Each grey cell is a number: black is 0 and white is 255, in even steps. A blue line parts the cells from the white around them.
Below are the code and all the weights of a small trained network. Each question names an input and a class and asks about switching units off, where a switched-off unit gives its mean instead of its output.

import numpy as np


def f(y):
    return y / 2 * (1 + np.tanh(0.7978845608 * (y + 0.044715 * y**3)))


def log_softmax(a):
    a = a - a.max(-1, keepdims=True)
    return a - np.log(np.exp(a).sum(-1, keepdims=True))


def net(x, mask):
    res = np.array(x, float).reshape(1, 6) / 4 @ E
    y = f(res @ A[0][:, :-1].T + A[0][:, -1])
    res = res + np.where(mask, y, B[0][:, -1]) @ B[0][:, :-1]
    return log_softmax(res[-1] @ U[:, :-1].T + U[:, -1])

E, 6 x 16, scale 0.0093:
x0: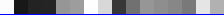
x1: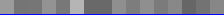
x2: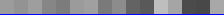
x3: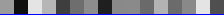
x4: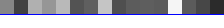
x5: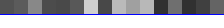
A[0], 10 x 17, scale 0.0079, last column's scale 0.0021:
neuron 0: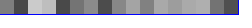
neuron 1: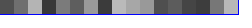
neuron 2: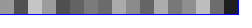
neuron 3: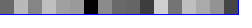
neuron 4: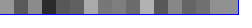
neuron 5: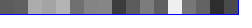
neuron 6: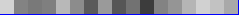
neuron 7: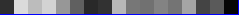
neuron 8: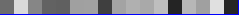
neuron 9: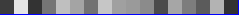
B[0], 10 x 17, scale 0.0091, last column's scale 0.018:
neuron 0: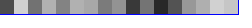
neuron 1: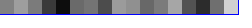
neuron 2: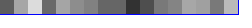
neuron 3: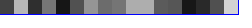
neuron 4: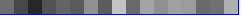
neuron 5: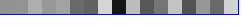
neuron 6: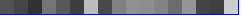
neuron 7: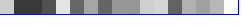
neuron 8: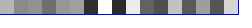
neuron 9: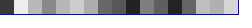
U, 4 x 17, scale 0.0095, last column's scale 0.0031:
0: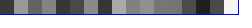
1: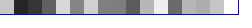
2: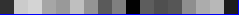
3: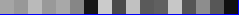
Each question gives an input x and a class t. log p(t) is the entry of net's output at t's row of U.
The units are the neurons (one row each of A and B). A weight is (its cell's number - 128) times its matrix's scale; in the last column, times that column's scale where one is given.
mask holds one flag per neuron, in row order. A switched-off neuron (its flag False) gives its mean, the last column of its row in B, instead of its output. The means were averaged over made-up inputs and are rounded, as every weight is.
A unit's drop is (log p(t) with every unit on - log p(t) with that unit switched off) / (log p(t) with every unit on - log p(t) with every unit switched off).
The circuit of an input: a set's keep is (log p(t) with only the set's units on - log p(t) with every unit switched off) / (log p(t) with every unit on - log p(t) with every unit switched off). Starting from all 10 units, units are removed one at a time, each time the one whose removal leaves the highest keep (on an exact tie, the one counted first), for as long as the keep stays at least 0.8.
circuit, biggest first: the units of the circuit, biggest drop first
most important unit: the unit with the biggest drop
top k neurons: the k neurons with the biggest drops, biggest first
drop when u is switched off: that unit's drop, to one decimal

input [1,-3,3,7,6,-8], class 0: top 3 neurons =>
[neuron 3; neuron 6; neuron 9]
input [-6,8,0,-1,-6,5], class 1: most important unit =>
neuron 7
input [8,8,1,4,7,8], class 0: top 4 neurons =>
[neuron 7; neuron 4; neuron 8; neuron 1]
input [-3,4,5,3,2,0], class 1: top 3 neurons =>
[neuron 9; neuron 7; neuron 8]
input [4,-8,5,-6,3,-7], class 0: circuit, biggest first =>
[neuron 6; neuron 7]
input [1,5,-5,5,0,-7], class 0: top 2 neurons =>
[neuron 3; neuron 6]
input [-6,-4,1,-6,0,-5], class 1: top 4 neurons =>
[neuron 7; neuron 1; neuron 0; neuron 2]
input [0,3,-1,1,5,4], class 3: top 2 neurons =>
[neuron 5; neuron 3]
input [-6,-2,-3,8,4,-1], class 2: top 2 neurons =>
[neuron 0; neuron 2]
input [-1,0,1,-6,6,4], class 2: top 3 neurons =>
[neuron 9; neuron 8; neuron 3]
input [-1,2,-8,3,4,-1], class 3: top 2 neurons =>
[neuron 9; neuron 5]
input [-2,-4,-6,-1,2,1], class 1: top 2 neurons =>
[neuron 8; neuron 3]
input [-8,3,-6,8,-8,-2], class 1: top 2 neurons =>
[neuron 7; neuron 9]
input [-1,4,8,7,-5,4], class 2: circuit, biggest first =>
[neuron 0]
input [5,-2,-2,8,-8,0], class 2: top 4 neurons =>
[neuron 0; neuron 2; neuron 7; neuron 5]
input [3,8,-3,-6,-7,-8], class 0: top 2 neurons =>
[neuron 6; neuron 3]
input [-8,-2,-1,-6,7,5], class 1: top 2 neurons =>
[neuron 7; neuron 8]
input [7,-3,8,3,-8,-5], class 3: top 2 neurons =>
[neuron 8; neuron 7]
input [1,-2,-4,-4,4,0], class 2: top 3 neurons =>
[neuron 8; neuron 9; neuron 7]
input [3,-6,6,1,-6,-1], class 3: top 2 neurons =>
[neuron 8; neuron 7]
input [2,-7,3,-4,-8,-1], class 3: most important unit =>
neuron 8
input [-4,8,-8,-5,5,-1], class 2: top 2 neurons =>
[neuron 9; neuron 8]
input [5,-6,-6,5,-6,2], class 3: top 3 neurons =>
[neuron 8; neuron 7; neuron 9]
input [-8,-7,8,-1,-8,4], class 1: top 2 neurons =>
[neuron 7; neuron 5]
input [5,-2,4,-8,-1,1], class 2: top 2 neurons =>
[neuron 9; neuron 7]
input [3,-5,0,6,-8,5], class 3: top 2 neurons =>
[neuron 8; neuron 9]
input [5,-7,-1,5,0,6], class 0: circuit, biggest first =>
[neuron 7]
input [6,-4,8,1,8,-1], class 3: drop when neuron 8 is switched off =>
0.0
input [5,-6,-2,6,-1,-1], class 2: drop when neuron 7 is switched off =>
1.2
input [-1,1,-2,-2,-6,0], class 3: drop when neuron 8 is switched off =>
0.4
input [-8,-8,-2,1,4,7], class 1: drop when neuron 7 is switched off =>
1.5
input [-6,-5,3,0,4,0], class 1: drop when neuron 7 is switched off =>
1.3
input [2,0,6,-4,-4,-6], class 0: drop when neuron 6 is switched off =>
0.2
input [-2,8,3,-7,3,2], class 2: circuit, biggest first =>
[neuron 9]
